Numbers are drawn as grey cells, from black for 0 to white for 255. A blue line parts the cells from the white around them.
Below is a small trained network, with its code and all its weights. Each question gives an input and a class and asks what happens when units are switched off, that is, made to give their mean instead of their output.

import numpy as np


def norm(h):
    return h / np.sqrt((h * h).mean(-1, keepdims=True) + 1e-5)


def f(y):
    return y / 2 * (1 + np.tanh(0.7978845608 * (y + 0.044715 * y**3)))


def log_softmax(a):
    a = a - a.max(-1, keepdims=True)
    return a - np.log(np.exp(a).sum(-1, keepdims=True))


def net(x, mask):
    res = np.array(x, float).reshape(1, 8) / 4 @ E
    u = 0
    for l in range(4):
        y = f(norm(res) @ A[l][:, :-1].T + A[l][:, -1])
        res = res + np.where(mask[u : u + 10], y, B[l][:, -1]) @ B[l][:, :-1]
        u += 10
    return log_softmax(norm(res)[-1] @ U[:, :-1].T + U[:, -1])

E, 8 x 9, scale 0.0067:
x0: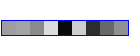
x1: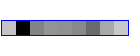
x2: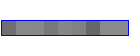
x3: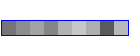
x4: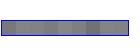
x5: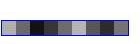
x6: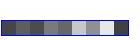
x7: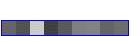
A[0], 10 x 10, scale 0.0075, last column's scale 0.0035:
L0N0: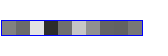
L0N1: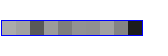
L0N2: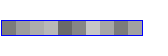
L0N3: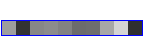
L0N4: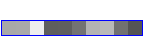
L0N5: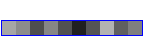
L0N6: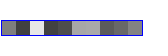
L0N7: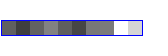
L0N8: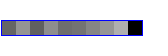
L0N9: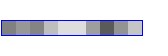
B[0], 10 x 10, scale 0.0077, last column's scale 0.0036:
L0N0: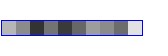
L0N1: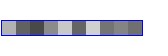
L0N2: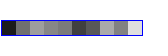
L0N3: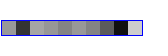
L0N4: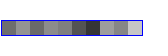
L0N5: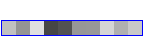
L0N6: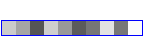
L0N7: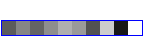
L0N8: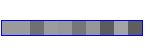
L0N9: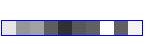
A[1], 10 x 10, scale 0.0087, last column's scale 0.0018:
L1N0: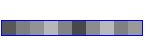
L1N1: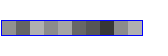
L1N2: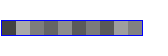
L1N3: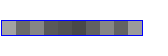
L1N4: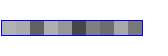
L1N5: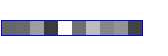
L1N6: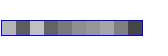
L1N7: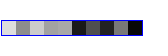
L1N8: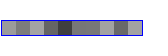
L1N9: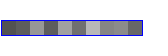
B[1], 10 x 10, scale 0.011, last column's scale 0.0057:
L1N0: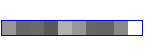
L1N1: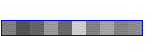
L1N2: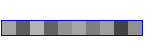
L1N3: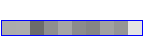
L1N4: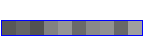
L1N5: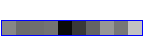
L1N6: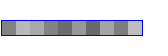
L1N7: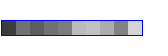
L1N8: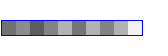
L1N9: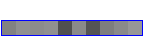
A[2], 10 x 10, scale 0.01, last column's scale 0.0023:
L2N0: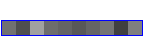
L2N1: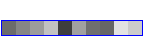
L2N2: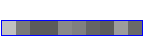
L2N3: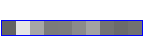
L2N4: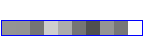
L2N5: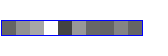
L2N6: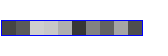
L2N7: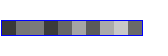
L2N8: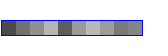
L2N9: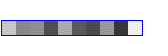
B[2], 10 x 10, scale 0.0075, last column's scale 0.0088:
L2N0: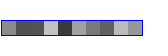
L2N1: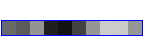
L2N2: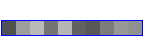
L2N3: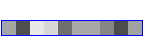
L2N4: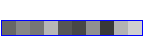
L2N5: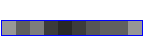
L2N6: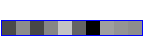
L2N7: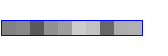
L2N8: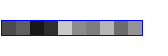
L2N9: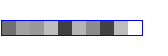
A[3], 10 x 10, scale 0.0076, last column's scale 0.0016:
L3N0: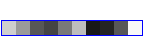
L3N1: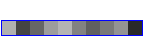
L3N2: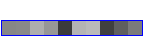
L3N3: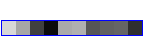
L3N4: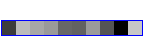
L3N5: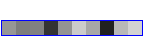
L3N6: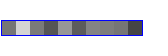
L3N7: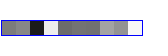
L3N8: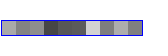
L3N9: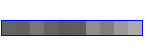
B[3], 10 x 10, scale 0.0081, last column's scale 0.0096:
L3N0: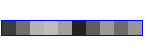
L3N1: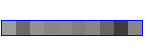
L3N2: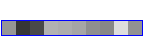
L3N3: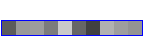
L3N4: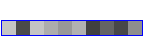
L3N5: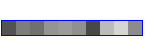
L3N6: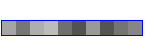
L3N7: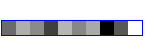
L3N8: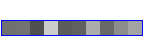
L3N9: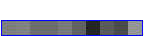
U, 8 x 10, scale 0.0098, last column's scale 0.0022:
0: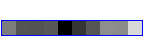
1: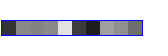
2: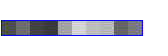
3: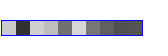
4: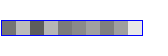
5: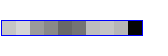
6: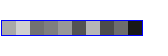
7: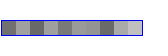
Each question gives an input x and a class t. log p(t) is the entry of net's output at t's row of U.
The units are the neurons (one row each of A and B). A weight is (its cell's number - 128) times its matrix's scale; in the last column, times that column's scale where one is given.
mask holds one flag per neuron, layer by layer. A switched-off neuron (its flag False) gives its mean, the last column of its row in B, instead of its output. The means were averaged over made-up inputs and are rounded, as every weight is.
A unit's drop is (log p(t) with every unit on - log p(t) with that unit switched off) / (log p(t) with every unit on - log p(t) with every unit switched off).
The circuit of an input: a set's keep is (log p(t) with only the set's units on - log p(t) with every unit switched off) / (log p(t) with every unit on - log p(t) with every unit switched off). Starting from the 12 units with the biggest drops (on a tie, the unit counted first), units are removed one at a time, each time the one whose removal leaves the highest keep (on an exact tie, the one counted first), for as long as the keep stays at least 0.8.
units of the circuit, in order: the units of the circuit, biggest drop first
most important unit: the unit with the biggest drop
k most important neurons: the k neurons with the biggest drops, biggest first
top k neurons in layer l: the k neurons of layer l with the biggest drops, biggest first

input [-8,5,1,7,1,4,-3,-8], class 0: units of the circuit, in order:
L1N5
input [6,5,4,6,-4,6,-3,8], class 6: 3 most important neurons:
L0N6, L0N0, L0N7
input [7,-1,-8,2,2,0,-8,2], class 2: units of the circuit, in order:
L1N7, L2N8
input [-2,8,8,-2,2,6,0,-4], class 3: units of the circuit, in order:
L0N3, L3N1
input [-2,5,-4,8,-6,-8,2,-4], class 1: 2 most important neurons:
L0N2, L2N6
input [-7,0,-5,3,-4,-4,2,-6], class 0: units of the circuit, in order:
L1N5, L0N6
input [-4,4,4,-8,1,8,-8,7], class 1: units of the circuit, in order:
L3N3, L3N0
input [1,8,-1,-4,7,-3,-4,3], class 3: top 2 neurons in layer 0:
L0N7, L0N3
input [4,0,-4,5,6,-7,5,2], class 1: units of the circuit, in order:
L0N2, L2N9
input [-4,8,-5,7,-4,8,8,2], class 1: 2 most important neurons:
L3N3, L1N7
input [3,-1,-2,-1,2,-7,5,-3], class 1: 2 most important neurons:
L0N2, L2N6
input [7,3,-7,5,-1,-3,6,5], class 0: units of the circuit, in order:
L2N1, L2N5
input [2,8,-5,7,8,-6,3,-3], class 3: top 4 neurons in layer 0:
L0N3, L0N9, L0N5, L0N7
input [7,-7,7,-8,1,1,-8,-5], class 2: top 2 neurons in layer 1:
L1N7, L1N4
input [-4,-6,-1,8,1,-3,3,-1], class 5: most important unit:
L0N9
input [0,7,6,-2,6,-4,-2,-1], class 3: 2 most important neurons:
L0N3, L0N7
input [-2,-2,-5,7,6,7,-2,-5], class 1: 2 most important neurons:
L0N6, L0N5
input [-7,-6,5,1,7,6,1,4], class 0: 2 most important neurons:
L1N5, L1N0
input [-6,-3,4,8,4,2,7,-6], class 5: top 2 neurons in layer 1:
L1N7, L1N4
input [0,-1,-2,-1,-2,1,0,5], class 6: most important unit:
L3N7
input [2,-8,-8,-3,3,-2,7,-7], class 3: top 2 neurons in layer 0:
L0N6, L0N0
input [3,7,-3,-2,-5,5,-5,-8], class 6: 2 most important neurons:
L3N7, L1N0
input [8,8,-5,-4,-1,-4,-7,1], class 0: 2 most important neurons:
L2N5, L2N1
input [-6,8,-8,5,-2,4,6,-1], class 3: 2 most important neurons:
L1N7, L0N3
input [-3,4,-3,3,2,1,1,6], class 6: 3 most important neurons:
L0N6, L0N0, L3N7
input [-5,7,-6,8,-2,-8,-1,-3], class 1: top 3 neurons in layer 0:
L0N2, L0N5, L0N0
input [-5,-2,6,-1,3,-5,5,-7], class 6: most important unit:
L1N7
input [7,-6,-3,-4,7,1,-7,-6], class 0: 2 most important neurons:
L2N1, L1N0
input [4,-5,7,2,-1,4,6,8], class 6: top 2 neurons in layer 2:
L2N9, L2N7
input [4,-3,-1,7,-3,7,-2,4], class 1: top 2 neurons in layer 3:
L3N0, L3N3
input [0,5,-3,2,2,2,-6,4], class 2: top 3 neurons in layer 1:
L1N7, L1N1, L1N0
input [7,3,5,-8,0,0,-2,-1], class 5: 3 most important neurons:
L0N5, L1N3, L1N8
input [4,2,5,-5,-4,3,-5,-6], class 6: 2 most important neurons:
L0N7, L3N7
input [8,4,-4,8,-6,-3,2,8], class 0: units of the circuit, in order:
L2N1
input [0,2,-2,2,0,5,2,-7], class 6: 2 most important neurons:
L1N0, L3N7
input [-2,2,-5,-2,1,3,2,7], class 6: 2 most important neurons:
L0N6, L3N7
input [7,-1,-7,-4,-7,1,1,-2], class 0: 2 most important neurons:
L2N1, L0N9
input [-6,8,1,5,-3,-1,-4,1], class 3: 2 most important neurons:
L0N3, L0N7
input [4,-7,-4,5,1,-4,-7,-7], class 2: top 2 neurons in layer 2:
L2N8, L2N9
